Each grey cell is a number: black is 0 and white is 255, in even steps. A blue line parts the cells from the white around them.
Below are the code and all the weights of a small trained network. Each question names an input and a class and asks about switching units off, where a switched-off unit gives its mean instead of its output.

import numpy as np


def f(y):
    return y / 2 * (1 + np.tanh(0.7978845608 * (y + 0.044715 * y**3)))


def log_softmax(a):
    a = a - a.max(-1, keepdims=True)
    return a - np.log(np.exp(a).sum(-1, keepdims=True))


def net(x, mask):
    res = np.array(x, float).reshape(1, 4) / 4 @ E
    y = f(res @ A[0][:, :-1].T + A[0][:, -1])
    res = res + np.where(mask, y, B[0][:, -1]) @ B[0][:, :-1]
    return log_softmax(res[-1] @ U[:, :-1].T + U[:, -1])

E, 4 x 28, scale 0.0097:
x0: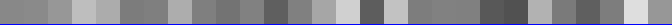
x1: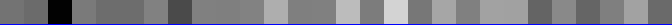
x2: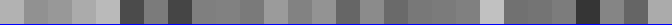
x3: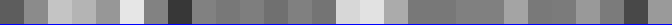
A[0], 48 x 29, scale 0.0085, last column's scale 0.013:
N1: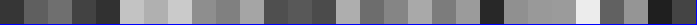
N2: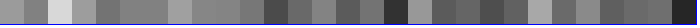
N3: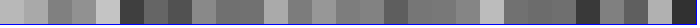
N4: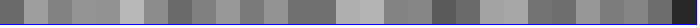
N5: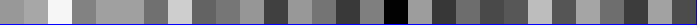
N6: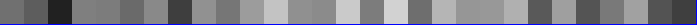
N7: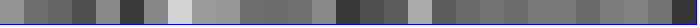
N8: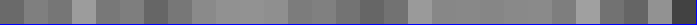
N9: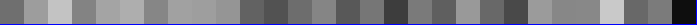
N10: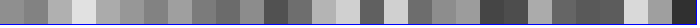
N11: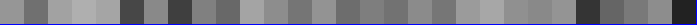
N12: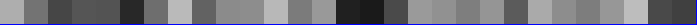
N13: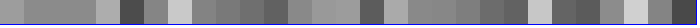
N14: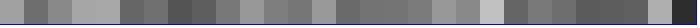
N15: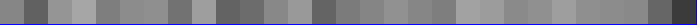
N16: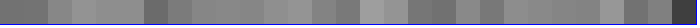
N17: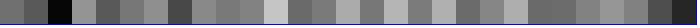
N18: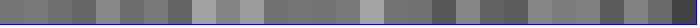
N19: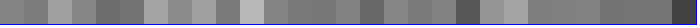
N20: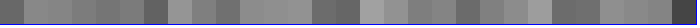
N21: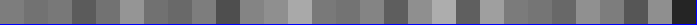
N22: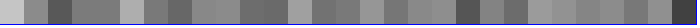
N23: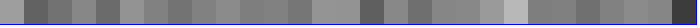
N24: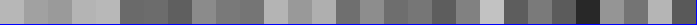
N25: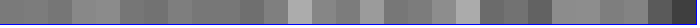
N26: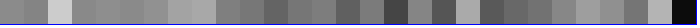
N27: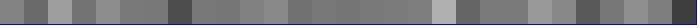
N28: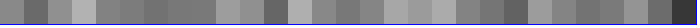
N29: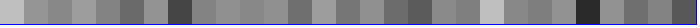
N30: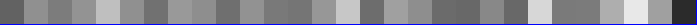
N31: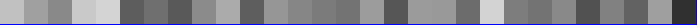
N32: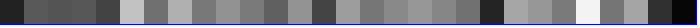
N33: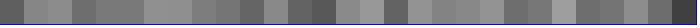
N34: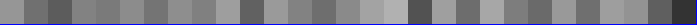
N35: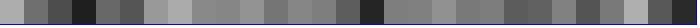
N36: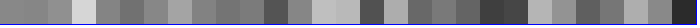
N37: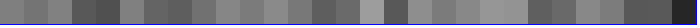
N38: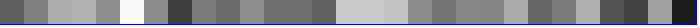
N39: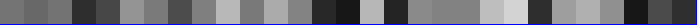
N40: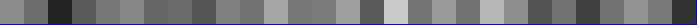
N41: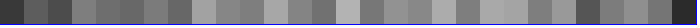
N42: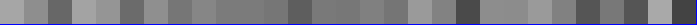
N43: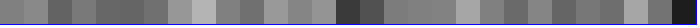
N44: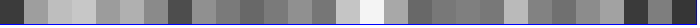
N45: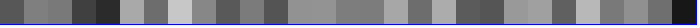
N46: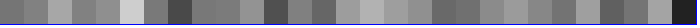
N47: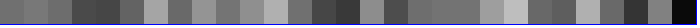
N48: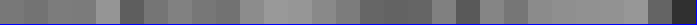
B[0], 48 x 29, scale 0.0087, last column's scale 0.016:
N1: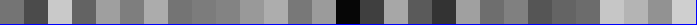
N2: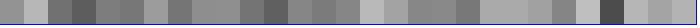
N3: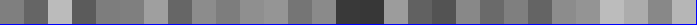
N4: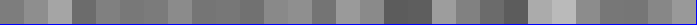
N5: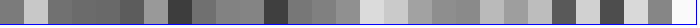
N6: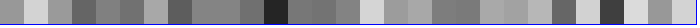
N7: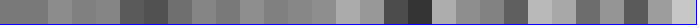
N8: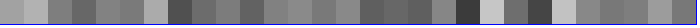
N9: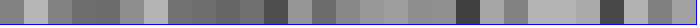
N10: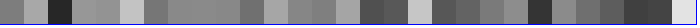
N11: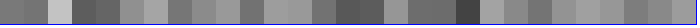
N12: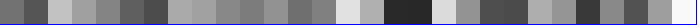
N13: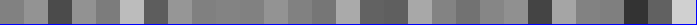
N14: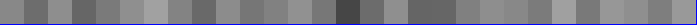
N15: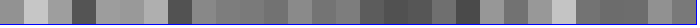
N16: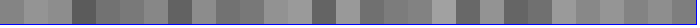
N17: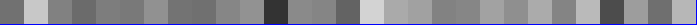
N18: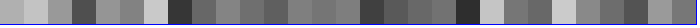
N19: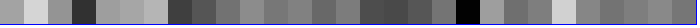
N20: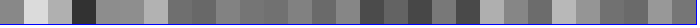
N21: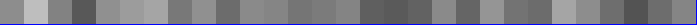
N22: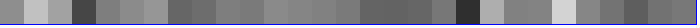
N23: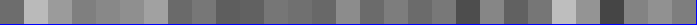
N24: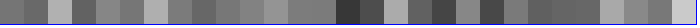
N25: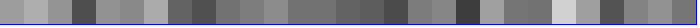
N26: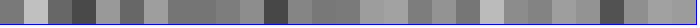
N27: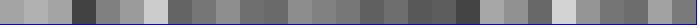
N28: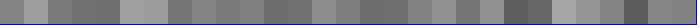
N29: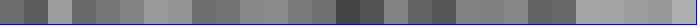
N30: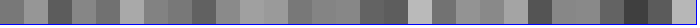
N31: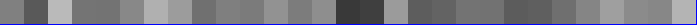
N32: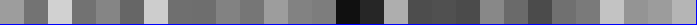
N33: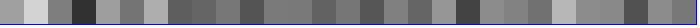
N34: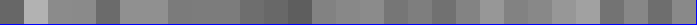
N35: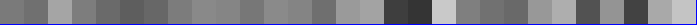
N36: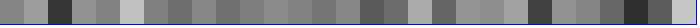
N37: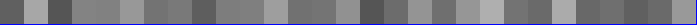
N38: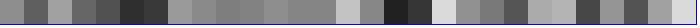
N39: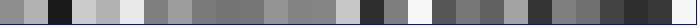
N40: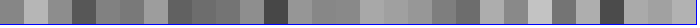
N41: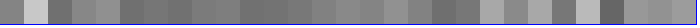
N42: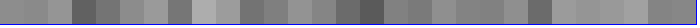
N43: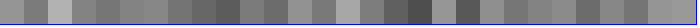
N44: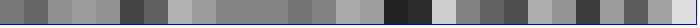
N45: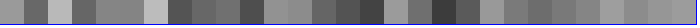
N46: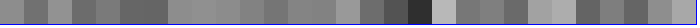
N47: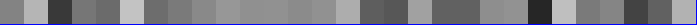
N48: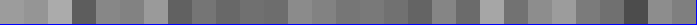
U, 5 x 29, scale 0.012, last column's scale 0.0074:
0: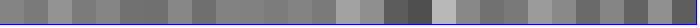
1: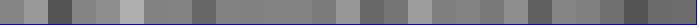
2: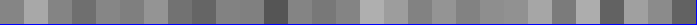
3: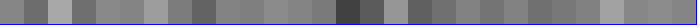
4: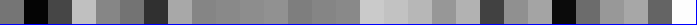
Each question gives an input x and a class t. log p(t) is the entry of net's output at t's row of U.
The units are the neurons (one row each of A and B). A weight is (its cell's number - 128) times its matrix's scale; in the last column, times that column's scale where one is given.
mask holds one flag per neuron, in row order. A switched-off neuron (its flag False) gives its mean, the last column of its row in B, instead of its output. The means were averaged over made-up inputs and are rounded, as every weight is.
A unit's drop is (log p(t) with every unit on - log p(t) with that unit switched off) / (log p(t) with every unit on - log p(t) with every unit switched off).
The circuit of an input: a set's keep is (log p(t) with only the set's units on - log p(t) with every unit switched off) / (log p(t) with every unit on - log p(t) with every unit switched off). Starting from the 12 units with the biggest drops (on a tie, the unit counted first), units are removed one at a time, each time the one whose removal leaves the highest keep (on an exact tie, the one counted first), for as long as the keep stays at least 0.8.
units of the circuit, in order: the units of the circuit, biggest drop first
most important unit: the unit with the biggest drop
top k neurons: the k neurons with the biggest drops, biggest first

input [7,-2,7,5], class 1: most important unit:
N10
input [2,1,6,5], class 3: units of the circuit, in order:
[N24, N31]
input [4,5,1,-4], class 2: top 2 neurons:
[N6, N39]
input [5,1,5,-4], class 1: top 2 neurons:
[N13, N1]
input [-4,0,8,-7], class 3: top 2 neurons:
[N3, N24]
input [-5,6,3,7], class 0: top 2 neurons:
[N38, N44]
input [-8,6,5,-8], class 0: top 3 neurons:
[N12, N35, N7]
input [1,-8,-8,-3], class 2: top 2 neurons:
[N5, N2]
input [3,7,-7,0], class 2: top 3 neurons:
[N6, N17, N40]
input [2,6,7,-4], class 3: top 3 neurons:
[N5, N3, N24]
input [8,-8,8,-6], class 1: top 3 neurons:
[N13, N10, N36]
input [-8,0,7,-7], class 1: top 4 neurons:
[N39, N47, N38, N44]
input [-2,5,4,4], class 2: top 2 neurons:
[N6, N12]
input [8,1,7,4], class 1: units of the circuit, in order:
[N10]
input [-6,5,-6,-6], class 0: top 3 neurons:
[N12, N35, N10]
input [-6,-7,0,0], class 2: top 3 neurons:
[N5, N10, N2]
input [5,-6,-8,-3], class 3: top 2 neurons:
[N1, N32]
